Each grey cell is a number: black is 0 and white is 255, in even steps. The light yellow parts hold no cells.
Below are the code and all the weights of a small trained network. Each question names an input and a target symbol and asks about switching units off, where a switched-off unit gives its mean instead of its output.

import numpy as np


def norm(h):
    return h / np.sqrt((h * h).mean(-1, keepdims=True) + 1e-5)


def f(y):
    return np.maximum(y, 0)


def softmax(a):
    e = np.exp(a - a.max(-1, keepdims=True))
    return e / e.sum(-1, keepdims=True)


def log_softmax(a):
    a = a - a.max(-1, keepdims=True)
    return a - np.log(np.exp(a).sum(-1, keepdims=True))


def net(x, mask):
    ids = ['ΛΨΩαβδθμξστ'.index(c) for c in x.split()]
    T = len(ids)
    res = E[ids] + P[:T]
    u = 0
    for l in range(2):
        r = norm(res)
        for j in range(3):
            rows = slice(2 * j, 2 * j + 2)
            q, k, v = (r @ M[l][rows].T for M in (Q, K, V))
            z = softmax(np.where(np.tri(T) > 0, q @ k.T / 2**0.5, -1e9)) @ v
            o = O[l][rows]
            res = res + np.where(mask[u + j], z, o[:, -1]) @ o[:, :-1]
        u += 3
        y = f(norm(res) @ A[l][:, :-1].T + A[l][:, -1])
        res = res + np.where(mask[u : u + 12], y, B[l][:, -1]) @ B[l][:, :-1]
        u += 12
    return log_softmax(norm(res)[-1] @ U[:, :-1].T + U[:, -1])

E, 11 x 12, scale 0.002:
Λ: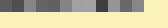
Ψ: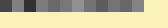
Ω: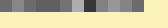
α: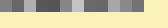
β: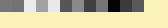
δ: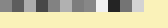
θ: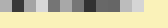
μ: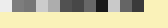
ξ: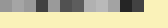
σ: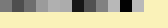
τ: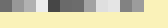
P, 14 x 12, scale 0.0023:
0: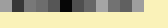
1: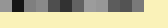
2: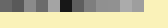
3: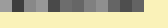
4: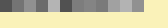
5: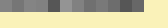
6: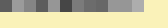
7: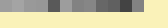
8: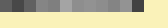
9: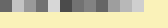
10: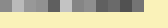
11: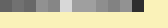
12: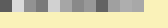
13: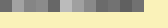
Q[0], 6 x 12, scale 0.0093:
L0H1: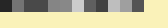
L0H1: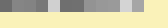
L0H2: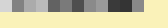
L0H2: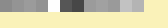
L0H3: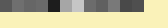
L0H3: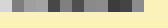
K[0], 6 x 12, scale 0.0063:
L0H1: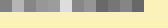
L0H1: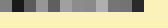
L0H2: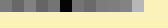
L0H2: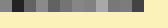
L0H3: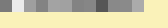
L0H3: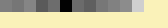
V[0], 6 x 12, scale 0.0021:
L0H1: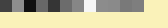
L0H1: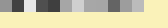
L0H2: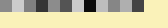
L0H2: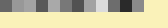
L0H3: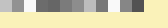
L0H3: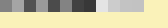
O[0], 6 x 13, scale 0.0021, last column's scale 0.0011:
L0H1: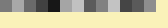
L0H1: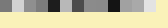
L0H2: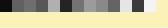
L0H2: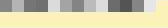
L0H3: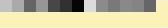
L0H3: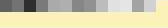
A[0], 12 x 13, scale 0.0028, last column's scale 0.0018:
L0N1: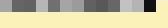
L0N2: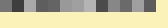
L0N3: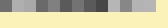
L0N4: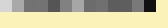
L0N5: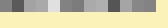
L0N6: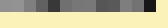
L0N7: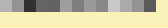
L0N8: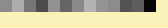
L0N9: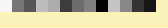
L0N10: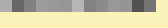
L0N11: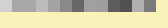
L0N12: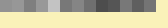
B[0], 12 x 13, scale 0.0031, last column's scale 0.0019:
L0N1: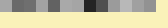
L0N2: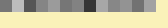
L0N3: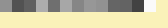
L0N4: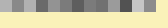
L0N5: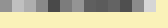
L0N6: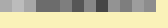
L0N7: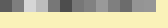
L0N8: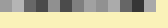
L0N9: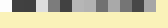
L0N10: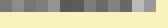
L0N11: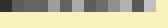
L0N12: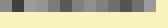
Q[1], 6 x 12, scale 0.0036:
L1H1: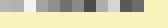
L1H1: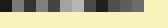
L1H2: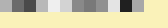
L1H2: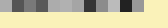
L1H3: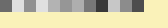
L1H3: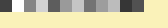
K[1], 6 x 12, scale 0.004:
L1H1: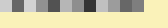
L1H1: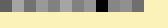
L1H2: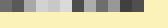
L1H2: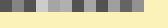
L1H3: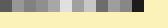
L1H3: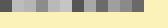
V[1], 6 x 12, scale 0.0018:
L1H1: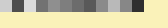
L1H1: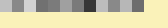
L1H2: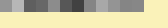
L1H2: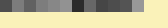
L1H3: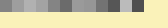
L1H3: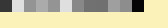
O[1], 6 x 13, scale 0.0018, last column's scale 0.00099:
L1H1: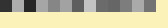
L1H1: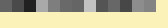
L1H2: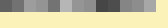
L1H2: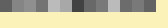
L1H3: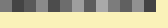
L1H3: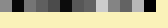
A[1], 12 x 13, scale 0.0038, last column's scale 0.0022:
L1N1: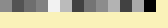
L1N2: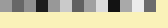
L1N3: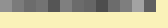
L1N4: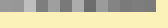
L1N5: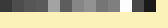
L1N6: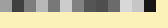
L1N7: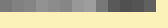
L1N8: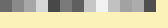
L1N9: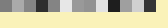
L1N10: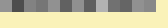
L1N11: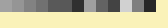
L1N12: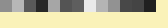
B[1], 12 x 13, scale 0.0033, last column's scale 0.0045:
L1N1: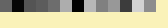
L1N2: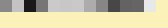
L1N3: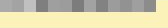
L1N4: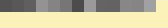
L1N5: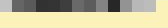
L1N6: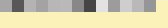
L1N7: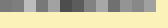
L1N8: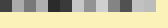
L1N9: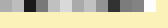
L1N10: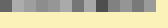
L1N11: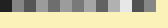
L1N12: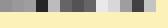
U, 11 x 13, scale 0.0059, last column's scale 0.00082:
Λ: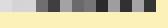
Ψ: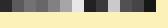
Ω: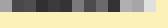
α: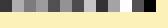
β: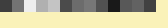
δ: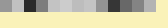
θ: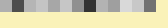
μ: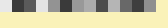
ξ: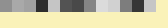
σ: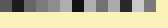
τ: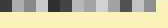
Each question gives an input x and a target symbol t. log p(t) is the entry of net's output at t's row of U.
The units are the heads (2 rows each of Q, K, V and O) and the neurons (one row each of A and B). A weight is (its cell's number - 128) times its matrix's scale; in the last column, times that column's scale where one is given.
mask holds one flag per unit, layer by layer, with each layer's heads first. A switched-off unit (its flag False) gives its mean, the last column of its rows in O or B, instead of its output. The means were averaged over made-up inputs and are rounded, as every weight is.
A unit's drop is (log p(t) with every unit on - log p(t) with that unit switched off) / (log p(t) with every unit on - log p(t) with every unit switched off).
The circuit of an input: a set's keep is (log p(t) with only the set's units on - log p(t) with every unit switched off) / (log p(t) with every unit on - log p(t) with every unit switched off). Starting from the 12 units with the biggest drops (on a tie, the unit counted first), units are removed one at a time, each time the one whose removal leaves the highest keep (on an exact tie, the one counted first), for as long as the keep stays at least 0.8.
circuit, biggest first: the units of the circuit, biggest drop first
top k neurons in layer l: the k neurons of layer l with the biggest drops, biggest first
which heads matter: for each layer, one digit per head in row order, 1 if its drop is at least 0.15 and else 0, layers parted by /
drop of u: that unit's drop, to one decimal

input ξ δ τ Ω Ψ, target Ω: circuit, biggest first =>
[L1N5]
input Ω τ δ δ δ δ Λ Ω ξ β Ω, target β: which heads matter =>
100 / 000
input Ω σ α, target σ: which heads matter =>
010 / 000
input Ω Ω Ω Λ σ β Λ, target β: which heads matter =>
001 / 000
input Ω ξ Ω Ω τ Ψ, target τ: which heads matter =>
001 / 000
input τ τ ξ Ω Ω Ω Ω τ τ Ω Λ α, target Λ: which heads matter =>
011 / 000
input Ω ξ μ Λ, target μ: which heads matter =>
100 / 000
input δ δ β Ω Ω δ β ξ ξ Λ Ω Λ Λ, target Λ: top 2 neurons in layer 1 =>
[L1N9; L1N2]
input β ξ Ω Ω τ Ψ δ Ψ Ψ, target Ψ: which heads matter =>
000 / 000
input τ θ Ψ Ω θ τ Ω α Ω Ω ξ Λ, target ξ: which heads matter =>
001 / 000
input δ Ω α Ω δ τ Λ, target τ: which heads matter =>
001 / 000
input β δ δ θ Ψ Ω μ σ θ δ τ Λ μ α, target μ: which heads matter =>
101 / 000
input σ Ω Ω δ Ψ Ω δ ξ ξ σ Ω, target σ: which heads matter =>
100 / 000
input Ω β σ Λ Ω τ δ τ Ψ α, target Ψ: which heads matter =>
100 / 000
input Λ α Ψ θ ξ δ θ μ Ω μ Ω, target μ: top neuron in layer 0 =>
[L0N9]
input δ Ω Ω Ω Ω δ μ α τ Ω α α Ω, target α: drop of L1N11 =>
0.3
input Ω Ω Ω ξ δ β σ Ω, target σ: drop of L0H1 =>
0.1
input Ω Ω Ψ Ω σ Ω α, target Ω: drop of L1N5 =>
0.3
